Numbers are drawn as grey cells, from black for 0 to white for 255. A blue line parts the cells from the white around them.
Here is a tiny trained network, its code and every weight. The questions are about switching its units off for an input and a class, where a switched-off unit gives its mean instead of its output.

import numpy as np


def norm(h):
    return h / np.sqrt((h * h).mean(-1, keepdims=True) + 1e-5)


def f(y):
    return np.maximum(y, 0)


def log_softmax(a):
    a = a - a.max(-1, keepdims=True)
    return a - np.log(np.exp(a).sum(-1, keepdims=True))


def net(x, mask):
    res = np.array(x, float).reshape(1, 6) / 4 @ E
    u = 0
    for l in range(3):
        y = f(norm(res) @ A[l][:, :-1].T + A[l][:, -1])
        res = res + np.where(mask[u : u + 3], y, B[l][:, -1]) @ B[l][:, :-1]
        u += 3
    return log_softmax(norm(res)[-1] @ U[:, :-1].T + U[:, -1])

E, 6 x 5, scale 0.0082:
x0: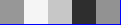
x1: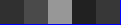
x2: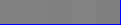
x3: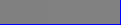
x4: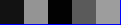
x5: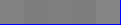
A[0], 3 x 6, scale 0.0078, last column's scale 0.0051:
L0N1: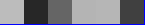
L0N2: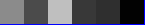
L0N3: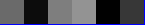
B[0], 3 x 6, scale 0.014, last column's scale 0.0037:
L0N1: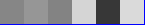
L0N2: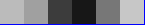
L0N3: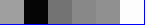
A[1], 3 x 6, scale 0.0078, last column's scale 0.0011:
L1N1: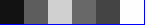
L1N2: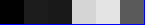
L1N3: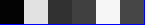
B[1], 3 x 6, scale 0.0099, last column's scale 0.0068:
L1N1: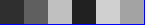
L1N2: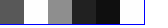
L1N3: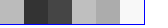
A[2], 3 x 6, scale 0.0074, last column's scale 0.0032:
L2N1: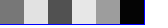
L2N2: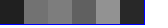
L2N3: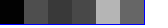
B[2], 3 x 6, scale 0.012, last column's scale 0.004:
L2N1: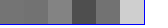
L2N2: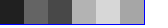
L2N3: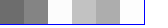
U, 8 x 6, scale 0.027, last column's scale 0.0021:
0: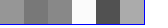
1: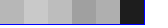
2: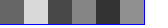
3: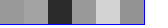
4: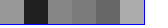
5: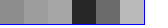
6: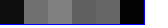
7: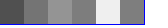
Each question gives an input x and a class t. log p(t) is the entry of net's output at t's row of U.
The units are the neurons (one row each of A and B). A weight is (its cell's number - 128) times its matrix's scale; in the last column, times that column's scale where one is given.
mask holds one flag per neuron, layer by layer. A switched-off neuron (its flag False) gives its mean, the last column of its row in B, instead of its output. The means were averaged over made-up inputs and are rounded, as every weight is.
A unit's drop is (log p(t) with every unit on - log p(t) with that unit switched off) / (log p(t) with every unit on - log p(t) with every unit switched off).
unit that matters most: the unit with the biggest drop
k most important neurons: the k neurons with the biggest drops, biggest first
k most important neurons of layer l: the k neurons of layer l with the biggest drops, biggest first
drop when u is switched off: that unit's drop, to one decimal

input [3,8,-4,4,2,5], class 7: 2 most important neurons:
(L1N2, L2N3)
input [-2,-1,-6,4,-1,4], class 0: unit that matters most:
L0N1
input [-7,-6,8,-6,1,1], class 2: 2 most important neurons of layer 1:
(L1N2, L1N3)
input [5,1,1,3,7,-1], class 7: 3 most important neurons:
(L2N3, L0N2, L1N1)
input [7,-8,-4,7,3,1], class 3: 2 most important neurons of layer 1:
(L1N3, L1N2)
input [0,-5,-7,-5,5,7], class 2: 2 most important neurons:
(L1N2, L0N2)
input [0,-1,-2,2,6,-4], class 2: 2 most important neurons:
(L1N2, L0N2)
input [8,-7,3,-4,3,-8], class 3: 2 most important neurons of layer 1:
(L1N3, L1N2)
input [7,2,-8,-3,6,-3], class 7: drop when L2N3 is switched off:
0.1
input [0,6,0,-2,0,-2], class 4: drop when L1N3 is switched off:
-0.1
